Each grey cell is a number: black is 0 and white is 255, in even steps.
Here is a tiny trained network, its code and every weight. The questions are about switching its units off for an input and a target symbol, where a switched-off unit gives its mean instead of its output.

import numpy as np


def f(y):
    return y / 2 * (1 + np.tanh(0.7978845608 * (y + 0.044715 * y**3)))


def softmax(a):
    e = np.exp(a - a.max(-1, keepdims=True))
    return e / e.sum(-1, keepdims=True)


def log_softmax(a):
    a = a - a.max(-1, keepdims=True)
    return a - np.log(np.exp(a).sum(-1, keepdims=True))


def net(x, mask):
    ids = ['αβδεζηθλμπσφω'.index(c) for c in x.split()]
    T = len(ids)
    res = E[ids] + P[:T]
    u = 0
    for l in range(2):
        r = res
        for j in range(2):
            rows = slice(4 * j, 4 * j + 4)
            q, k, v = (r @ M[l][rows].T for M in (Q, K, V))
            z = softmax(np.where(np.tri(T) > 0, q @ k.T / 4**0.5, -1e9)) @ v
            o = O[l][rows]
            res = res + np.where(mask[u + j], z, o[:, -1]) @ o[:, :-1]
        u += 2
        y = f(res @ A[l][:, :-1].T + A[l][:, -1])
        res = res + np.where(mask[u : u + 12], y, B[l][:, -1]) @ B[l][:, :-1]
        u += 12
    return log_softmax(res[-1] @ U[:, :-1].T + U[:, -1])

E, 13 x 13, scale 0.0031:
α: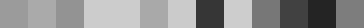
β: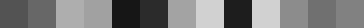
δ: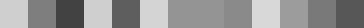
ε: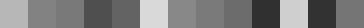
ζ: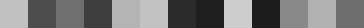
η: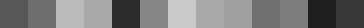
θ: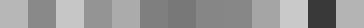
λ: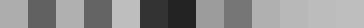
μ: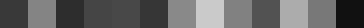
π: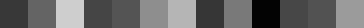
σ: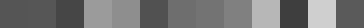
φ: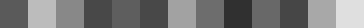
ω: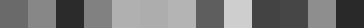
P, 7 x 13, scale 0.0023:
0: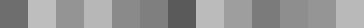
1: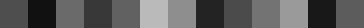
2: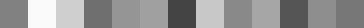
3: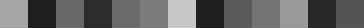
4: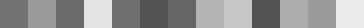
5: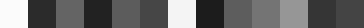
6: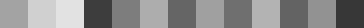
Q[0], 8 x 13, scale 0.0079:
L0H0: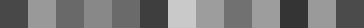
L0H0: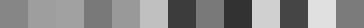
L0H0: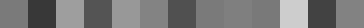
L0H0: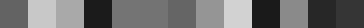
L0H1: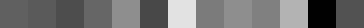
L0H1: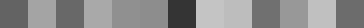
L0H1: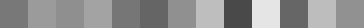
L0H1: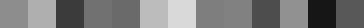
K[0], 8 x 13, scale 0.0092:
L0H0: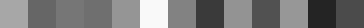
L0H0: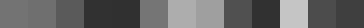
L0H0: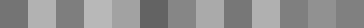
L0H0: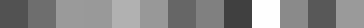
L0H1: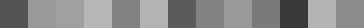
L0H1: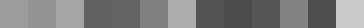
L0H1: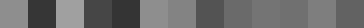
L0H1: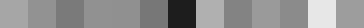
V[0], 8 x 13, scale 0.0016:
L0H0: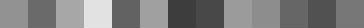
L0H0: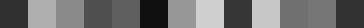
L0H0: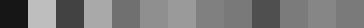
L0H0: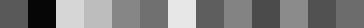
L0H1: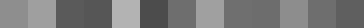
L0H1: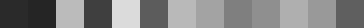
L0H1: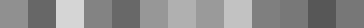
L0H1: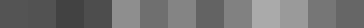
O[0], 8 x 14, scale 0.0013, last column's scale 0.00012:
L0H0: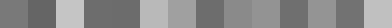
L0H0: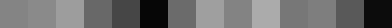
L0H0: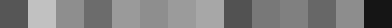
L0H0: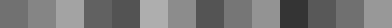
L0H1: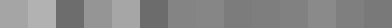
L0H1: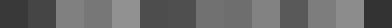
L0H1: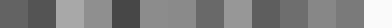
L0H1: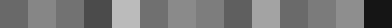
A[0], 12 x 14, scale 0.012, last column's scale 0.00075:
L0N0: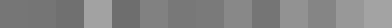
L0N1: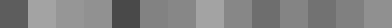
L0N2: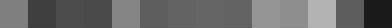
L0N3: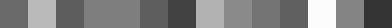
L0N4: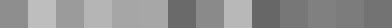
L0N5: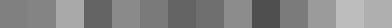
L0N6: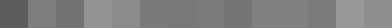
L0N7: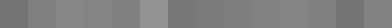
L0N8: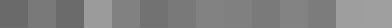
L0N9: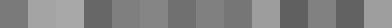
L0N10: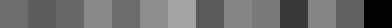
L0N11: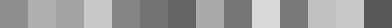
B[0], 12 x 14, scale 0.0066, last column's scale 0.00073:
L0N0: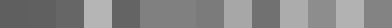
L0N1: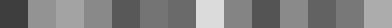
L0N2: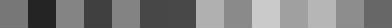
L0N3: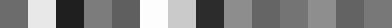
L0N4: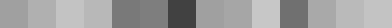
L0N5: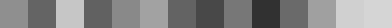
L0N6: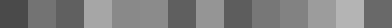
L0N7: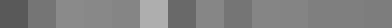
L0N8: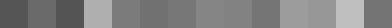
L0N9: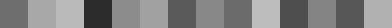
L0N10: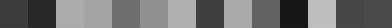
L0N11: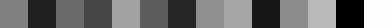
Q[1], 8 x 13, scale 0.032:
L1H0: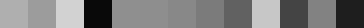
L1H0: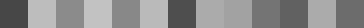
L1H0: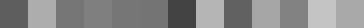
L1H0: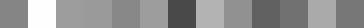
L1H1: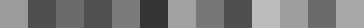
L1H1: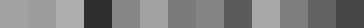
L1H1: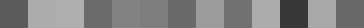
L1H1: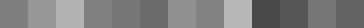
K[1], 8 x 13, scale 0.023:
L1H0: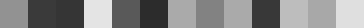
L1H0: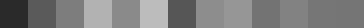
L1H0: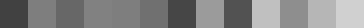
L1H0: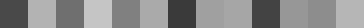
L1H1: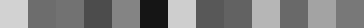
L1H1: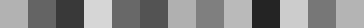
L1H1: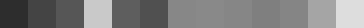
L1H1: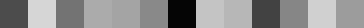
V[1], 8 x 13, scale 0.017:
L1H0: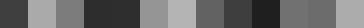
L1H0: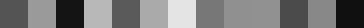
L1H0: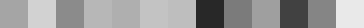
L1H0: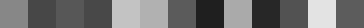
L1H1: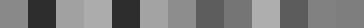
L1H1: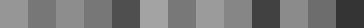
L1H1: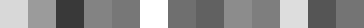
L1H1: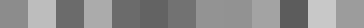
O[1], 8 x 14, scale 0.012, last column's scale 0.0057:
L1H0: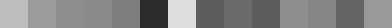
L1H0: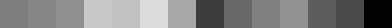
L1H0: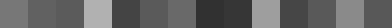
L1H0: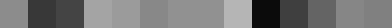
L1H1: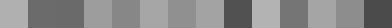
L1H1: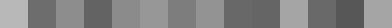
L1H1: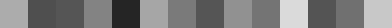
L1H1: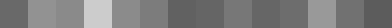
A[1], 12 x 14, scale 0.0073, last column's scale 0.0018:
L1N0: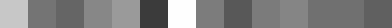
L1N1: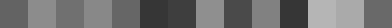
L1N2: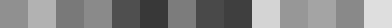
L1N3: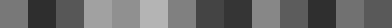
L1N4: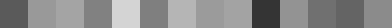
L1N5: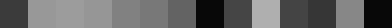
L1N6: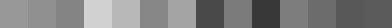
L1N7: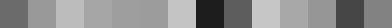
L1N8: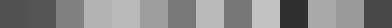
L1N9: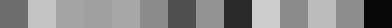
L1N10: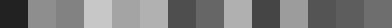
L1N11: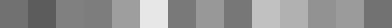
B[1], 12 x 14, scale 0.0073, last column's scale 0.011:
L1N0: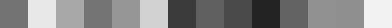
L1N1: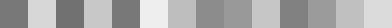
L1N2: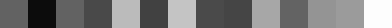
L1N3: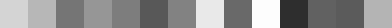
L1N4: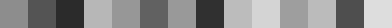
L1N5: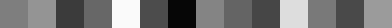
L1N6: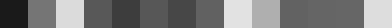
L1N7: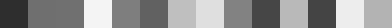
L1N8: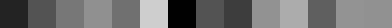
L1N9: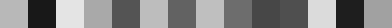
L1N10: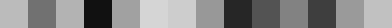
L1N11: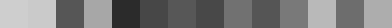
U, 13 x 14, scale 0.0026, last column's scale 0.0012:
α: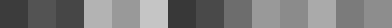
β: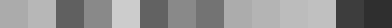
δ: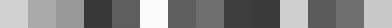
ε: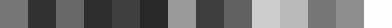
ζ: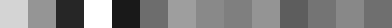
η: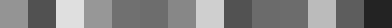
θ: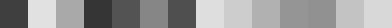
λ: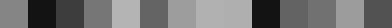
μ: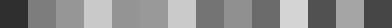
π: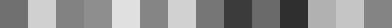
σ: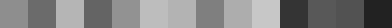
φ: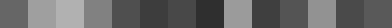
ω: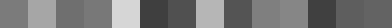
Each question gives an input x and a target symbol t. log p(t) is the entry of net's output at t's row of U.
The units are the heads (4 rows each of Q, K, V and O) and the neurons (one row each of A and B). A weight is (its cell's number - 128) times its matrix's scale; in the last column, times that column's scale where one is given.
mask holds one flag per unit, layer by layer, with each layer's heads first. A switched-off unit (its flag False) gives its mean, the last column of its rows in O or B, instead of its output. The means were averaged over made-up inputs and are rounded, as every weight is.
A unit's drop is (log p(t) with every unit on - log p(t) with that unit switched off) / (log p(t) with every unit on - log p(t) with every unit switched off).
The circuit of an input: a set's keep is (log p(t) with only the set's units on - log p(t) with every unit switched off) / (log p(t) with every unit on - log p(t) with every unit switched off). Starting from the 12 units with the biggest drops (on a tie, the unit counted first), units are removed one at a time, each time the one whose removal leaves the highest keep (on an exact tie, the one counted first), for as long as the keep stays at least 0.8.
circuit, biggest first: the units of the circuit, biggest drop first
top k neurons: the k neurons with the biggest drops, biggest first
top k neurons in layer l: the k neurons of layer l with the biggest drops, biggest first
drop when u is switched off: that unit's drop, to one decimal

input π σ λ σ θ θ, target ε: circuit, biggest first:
L1H0, L0N11, L1N2
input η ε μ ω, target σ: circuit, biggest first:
L1H0, L0N10, L1N6, L1N3
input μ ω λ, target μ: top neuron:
L0N3
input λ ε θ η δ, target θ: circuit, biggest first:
L1H0, L0N11, L0N4, L1N2
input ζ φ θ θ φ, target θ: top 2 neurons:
L0N11, L0N4
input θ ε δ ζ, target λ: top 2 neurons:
L0N2, L0N3
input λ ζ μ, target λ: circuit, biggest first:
L0N11, L1H0, L0N3
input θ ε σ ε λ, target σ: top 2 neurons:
L0N3, L0N11
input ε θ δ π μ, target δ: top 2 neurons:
L0N11, L1N10
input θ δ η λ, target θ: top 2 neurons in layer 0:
L0N2, L0N3
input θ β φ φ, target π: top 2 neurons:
L0N11, L1N0
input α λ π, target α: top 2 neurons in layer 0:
L0N4, L0N3
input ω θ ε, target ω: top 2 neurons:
L1N5, L1N3
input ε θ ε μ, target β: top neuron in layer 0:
L0N2
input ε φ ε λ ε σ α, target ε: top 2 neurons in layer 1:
L1N2, L1N0
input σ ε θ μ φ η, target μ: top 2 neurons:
L1N7, L0N10
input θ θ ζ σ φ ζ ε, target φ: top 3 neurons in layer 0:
L0N3, L0N11, L0N5
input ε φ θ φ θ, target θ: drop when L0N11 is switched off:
0.6
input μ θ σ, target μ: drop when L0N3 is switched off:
0.7
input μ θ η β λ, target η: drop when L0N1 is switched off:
0.1
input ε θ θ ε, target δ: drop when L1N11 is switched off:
0.0
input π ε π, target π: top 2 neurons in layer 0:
L0N11, L0N5
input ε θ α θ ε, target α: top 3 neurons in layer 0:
L0N4, L0N3, L0N9
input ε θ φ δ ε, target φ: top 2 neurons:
L0N3, L1N6
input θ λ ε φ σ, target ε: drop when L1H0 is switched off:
0.9
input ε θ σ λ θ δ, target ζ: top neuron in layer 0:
L0N11
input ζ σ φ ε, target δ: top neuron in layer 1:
L1N0
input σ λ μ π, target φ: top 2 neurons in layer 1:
L1N6, L1N0
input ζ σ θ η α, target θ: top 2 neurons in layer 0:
L0N11, L0N4
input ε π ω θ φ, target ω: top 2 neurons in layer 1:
L1N5, L1N3
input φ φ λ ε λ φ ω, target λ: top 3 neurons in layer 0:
L0N11, L0N3, L0N5
